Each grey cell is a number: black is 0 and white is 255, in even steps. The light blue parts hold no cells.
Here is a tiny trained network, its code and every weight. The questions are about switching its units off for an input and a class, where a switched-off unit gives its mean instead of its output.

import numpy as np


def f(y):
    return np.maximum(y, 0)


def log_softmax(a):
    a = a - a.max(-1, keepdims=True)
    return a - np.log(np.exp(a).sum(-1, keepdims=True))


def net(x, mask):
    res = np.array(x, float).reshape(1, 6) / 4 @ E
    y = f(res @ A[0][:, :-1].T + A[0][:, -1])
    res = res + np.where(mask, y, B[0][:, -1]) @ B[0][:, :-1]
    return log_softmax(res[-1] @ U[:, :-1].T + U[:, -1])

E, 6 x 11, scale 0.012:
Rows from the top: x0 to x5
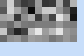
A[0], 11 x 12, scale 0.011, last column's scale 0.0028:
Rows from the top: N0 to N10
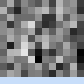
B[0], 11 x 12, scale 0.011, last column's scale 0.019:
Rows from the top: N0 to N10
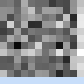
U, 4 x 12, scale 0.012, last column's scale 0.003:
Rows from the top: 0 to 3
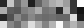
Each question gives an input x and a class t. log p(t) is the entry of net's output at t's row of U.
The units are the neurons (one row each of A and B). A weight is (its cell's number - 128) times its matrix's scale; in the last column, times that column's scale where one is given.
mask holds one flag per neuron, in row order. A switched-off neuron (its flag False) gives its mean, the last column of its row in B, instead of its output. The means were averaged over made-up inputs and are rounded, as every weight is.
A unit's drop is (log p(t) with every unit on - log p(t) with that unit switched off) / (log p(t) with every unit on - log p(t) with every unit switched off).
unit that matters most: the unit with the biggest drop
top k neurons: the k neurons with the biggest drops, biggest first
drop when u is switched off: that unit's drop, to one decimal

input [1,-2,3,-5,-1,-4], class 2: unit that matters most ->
N5
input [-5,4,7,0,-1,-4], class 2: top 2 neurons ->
N4, N8
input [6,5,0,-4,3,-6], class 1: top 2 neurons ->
N3, N2
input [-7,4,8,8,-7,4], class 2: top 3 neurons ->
N4, N8, N2
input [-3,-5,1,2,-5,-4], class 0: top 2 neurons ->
N3, N1
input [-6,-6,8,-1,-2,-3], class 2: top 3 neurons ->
N8, N4, N2
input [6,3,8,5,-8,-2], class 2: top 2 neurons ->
N4, N8
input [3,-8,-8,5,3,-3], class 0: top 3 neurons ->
N3, N8, N4
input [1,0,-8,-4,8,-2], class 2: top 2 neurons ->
N7, N9
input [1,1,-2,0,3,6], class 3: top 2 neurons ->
N3, N4
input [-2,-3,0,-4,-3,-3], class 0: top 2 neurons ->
N3, N1
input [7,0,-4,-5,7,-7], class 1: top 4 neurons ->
N7, N2, N10, N3
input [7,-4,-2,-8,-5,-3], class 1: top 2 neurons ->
N10, N2
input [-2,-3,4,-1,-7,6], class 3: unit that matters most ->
N7
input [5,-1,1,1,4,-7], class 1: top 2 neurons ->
N7, N2
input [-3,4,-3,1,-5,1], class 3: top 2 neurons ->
N7, N3
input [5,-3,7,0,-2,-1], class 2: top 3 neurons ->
N8, N4, N6
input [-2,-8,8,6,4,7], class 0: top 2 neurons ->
N3, N9
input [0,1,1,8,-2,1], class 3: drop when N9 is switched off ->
0.1
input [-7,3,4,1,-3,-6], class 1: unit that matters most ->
N6
